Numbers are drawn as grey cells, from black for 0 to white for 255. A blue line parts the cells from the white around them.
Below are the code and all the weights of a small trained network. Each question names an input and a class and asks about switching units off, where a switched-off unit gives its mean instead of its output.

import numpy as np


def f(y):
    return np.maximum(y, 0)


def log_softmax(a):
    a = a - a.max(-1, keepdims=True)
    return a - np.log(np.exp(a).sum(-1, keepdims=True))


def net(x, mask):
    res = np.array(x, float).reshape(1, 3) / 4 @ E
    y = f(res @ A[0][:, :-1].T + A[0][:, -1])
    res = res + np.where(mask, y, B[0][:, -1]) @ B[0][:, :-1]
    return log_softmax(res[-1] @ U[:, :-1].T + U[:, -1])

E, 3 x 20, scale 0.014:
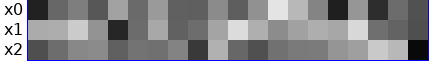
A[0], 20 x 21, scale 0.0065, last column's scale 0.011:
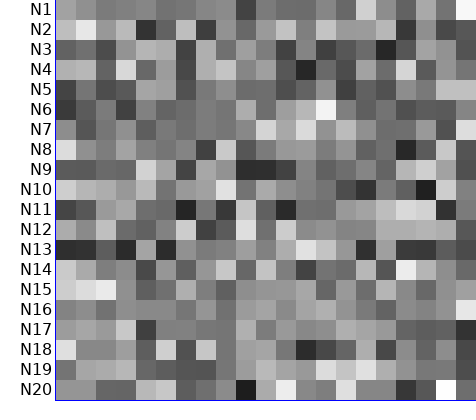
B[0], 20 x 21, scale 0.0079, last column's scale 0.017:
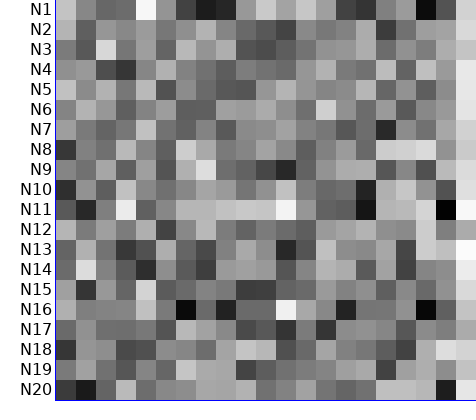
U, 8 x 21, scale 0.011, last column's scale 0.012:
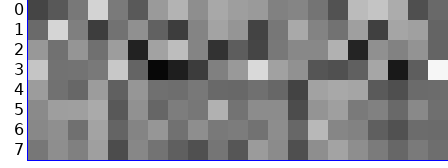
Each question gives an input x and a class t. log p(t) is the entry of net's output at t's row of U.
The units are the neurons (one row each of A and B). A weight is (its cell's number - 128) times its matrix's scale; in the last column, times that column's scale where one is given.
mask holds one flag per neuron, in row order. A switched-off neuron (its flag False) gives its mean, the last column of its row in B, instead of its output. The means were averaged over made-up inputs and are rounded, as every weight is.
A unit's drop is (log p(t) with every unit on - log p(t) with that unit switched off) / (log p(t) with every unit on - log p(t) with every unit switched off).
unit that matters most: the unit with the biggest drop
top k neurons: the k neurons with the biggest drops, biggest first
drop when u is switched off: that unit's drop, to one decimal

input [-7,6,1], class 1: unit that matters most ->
N14
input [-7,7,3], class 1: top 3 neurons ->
[N14, N18, N4]
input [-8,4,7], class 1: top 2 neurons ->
[N14, N18]
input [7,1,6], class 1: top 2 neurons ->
[N13, N6]
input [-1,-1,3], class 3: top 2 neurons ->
[N20, N8]
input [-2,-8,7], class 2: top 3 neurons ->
[N9, N3, N20]
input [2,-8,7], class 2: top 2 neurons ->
[N9, N3]
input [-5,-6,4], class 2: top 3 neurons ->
[N9, N13, N3]
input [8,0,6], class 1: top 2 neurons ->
[N13, N6]
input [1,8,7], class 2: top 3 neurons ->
[N2, N19, N15]
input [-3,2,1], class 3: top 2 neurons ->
[N13, N1]
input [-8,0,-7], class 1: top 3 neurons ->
[N14, N18, N11]
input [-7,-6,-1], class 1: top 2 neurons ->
[N14, N4]
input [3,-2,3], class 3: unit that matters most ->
N20
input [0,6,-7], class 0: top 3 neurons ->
[N20, N10, N8]
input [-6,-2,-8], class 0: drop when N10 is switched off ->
0.1
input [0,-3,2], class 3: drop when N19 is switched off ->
0.2
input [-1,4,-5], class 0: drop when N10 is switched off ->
0.1
